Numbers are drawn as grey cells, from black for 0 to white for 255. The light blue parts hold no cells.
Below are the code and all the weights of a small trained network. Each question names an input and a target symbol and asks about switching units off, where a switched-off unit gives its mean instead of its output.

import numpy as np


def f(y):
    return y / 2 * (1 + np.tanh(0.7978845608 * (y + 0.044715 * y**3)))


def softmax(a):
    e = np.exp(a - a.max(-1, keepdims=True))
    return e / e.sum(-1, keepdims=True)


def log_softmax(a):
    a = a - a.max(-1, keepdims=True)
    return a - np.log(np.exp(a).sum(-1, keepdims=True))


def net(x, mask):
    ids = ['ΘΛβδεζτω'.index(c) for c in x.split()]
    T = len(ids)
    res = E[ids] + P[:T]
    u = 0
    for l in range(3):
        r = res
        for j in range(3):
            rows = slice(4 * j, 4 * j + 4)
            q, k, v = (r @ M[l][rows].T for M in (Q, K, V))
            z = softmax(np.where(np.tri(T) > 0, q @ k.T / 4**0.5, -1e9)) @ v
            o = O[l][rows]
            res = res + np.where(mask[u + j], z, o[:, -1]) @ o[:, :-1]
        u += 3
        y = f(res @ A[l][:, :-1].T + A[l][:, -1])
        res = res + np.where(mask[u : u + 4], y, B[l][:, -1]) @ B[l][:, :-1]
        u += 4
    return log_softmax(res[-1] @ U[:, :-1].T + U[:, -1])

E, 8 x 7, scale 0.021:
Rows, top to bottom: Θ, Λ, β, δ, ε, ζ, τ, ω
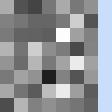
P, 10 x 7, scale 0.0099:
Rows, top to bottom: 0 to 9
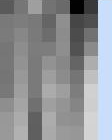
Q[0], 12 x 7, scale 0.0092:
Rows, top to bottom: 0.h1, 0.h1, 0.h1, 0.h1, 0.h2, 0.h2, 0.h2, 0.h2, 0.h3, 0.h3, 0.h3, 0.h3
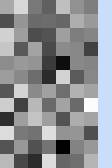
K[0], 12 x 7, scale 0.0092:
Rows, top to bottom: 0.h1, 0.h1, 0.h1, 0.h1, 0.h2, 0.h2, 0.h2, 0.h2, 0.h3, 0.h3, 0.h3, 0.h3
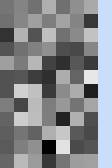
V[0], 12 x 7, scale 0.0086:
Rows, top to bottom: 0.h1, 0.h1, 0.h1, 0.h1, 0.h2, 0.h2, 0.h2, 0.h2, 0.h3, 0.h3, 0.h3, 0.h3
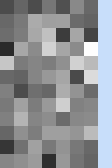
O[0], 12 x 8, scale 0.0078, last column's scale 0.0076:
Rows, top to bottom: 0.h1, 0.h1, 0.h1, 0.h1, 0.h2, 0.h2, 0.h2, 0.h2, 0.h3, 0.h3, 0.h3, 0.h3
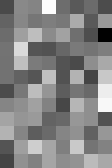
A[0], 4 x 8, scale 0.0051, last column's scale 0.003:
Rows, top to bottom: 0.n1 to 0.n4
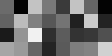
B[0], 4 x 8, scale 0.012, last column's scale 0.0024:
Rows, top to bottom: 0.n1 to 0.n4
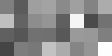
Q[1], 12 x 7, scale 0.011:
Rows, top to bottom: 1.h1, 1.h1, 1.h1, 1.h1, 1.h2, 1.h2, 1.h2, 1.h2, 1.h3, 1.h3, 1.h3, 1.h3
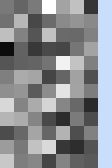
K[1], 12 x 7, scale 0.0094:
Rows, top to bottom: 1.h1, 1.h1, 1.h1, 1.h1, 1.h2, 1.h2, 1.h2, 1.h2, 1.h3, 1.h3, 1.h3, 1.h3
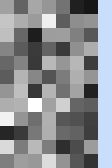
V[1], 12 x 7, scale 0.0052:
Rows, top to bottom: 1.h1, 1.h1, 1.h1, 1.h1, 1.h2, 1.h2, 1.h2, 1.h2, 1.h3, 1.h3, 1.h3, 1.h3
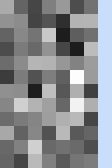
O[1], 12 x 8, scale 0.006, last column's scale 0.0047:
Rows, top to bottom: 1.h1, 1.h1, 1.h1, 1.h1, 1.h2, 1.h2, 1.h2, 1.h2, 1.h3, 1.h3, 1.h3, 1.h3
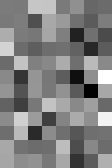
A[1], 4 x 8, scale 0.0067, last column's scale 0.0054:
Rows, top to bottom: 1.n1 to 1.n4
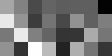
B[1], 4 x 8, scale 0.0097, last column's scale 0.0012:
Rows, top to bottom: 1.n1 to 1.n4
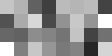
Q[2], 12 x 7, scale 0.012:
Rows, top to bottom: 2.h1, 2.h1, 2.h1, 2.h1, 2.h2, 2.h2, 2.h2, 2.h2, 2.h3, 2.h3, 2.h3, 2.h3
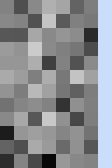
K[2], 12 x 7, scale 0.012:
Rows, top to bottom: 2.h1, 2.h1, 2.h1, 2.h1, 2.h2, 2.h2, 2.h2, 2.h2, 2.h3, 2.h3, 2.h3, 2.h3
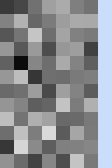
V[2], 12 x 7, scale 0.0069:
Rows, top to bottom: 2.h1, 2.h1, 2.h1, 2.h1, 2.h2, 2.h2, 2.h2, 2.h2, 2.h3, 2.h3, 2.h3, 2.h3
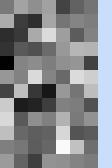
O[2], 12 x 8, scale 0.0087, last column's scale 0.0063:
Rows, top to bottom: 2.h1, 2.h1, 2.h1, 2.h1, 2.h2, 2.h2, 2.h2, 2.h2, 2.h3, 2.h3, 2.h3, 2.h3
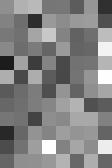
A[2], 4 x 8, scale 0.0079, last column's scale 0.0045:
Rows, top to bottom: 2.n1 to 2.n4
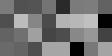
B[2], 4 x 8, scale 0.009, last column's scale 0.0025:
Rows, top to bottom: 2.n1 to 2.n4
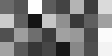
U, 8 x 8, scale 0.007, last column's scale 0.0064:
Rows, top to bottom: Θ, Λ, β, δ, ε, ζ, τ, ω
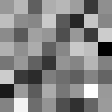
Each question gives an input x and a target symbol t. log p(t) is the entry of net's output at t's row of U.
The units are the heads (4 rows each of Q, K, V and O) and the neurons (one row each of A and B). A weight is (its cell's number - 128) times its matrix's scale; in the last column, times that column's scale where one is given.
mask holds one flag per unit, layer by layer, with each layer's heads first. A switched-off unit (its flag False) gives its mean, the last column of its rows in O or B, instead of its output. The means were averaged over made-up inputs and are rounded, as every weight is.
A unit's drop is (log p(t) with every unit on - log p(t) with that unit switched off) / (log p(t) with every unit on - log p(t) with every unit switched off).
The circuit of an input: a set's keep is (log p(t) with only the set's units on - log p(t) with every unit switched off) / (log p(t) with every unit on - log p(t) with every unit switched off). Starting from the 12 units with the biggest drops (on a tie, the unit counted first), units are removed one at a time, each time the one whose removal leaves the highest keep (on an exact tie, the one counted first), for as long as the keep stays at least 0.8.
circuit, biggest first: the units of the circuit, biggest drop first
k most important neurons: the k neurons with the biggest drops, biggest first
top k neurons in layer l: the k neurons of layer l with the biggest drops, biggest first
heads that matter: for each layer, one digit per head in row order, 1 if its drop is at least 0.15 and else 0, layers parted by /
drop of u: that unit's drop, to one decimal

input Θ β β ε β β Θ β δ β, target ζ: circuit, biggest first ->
[1.h1 0.h3]
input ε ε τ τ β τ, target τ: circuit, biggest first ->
[1.n4 1.h1]
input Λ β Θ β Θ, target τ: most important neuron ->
[1.n2]
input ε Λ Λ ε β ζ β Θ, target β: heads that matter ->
010 / 011 / 000
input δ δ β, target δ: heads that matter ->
101 / 100 / 010
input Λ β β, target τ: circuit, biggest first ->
[2.h3 1.n4 0.h1]
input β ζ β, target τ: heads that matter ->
110 / 001 / 001
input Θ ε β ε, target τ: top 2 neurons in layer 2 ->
[2.n1 2.n4]
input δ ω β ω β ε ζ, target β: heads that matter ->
100 / 000 / 011
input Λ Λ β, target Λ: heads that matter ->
101 / 010 / 110
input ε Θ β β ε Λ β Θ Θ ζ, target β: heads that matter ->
010 / 011 / 000
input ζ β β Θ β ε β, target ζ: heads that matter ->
101 / 100 / 101
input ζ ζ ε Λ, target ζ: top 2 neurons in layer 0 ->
[0.n3 0.n2]
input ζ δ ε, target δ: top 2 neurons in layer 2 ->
[2.n2 2.n4]
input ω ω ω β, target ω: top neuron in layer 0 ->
[0.n2]
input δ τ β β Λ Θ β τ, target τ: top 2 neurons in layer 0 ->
[0.n3 0.n2]
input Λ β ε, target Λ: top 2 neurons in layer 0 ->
[0.n3 0.n1]
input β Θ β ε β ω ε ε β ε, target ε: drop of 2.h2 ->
0.3
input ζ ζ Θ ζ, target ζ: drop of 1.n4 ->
0.1
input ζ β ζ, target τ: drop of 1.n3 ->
0.0
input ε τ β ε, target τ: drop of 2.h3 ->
0.5
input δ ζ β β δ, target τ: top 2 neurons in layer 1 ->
[1.n4 1.n2]
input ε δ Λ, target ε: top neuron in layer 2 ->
[2.n3]
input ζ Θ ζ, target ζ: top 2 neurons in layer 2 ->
[2.n2 2.n4]
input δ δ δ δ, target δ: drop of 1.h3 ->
-0.2
